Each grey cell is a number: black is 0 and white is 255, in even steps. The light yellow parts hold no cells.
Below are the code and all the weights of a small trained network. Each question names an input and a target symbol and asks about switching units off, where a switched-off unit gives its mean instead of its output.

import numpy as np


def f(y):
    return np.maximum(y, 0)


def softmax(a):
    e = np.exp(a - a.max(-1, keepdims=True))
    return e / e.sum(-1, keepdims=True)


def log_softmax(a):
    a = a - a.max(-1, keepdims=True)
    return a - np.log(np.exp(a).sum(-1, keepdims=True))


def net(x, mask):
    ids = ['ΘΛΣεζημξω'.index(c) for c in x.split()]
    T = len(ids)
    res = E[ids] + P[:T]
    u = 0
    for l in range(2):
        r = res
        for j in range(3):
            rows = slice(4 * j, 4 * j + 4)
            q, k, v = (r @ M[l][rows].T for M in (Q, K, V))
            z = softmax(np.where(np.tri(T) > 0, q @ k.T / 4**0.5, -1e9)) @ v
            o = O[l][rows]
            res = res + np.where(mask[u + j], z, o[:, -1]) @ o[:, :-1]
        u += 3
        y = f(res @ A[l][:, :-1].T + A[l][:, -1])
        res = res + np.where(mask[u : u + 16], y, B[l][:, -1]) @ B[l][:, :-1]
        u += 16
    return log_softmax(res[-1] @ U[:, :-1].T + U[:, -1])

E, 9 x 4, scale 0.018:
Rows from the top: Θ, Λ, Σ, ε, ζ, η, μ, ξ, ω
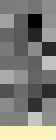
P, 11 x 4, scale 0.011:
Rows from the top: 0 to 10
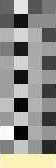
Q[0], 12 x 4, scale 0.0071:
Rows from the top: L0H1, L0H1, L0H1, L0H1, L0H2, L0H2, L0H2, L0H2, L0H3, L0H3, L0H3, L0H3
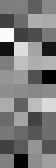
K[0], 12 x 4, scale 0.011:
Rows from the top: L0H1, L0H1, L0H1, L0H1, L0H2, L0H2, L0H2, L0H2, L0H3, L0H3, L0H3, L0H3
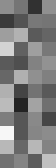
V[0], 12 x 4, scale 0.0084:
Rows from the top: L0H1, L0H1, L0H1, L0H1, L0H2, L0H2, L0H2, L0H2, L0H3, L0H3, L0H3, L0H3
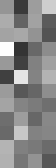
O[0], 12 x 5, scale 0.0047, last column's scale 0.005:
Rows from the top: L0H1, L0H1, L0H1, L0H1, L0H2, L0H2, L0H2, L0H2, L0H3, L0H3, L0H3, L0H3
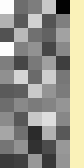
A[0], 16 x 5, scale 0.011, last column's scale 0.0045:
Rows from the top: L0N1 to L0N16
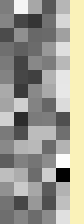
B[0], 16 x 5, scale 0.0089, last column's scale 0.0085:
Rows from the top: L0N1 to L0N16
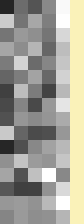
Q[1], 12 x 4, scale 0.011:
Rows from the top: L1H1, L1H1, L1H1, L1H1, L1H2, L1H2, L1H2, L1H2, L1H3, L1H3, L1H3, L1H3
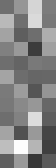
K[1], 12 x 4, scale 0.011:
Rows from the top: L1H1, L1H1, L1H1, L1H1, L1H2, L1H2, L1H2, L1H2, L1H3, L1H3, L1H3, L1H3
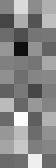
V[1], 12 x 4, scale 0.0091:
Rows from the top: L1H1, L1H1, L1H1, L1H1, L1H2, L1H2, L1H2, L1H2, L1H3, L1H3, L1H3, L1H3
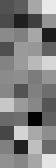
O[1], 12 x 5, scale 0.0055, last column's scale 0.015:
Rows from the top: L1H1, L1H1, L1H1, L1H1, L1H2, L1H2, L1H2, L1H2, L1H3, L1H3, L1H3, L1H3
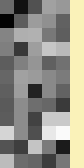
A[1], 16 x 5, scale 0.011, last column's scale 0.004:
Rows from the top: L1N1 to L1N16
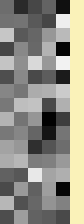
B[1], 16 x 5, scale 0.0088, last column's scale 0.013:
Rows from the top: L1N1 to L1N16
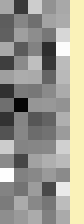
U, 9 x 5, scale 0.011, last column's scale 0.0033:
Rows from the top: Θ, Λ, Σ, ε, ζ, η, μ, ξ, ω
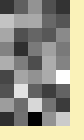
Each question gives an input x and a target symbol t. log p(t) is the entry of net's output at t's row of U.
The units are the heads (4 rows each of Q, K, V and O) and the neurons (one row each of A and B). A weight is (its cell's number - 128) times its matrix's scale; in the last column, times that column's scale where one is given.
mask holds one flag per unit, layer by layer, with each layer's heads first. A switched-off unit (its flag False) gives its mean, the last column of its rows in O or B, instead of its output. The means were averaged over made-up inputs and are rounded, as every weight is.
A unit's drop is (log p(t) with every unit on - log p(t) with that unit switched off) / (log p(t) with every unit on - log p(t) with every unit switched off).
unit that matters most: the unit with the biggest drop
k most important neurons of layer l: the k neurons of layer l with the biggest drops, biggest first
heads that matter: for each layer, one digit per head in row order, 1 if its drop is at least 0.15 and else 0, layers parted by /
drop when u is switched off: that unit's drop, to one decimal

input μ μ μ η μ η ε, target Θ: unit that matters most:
L1H3
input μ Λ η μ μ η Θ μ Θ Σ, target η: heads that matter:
100 / 001
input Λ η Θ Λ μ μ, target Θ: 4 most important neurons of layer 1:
(L1N8; L1N9; L1N5; L1N10)
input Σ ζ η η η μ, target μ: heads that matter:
011 / 101
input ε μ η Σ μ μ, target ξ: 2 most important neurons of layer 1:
(L1N13; L1N5)
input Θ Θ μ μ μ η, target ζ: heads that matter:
111 / 101
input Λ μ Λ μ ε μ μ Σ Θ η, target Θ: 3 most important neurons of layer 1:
(L1N8; L1N9; L1N5)
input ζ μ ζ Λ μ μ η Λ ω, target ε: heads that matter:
000 / 001
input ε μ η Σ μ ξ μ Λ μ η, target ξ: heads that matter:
010 / 101
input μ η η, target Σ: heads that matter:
100 / 000
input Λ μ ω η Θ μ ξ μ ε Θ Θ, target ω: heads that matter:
100 / 101
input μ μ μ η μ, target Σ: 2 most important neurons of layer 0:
(L0N14; L0N5)
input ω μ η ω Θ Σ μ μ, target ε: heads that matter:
010 / 100
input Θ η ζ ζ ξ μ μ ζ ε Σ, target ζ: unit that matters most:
L1H1
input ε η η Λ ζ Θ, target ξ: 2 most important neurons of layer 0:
(L0N14; L0N5)
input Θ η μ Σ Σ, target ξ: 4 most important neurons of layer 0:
(L0N1; L0N14; L0N8; L0N11)
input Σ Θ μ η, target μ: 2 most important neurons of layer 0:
(L0N1; L0N13)
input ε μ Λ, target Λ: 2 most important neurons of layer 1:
(L1N11; L1N7)
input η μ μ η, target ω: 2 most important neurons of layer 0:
(L0N8; L0N1)
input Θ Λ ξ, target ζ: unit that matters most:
L1H1
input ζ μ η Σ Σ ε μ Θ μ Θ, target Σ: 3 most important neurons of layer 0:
(L0N13; L0N7; L0N10)
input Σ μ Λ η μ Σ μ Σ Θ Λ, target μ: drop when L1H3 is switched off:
0.5
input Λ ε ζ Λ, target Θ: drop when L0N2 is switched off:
0.3
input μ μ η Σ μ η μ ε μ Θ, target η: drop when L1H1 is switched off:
0.1
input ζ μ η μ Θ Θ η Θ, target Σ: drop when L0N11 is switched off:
0.0
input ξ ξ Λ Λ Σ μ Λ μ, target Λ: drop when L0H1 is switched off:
0.2
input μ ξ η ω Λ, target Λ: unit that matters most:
L0N7
